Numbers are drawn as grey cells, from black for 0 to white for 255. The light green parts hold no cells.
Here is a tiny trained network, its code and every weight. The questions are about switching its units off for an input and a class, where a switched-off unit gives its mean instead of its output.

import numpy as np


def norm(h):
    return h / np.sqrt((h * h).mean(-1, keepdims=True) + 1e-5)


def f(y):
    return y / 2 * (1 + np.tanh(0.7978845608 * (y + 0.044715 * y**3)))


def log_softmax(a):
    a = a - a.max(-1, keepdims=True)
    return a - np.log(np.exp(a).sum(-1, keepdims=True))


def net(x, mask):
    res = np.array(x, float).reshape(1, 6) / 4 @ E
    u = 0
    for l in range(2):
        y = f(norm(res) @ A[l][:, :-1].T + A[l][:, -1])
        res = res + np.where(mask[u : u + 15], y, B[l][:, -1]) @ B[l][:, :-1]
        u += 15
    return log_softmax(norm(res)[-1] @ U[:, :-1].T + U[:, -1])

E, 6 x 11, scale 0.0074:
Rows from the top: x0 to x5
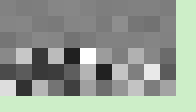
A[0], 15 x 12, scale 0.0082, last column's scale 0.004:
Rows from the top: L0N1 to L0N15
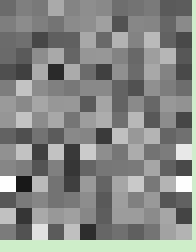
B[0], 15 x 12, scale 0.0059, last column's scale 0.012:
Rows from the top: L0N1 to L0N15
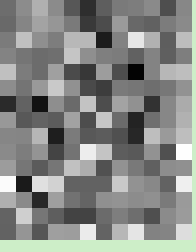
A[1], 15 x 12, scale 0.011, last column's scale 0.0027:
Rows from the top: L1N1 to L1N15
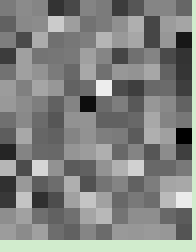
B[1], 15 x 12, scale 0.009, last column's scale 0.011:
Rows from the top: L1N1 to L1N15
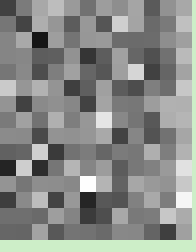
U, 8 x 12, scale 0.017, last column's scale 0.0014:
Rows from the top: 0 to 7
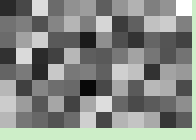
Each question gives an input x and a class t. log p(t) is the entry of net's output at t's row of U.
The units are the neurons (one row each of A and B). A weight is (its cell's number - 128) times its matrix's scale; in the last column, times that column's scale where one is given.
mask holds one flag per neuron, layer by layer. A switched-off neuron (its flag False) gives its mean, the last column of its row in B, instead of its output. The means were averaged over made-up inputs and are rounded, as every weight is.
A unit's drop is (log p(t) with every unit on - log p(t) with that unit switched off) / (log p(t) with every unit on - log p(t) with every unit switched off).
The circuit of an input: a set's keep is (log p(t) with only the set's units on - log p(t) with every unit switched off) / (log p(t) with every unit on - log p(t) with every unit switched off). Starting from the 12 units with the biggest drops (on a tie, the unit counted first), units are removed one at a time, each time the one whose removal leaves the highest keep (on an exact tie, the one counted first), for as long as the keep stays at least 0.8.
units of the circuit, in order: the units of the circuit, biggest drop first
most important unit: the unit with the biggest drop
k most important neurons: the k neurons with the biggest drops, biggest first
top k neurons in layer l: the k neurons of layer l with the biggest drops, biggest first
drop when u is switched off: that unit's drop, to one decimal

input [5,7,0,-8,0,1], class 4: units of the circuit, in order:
(L0N15 L1N13)
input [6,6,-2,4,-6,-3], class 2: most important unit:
L0N12
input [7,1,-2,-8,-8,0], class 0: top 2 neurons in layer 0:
(L0N12 L0N7)
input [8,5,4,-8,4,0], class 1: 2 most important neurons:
(L0N12 L0N15)
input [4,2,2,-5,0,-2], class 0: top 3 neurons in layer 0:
(L0N15 L0N12 L0N10)
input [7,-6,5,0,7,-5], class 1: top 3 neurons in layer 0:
(L0N15 L0N9 L0N5)
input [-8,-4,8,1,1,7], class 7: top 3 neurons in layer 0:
(L0N12 L0N5 L0N8)
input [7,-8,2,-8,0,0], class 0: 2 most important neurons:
(L0N15 L0N12)
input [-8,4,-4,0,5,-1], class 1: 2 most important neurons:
(L0N12 L0N9)
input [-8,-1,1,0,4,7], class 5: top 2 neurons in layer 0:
(L0N15 L0N9)
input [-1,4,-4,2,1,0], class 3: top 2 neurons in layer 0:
(L0N12 L0N3)
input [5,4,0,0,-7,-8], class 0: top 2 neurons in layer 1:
(L1N2 L1N12)
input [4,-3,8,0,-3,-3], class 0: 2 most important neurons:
(L0N12 L0N10)
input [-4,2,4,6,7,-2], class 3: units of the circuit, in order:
(L0N12)
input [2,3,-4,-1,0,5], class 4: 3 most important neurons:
(L0N12 L1N11 L1N13)
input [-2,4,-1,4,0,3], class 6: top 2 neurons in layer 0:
(L0N15 L0N8)
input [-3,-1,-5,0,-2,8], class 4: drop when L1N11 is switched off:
0.3
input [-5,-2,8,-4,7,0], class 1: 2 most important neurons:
(L0N12 L1N8)
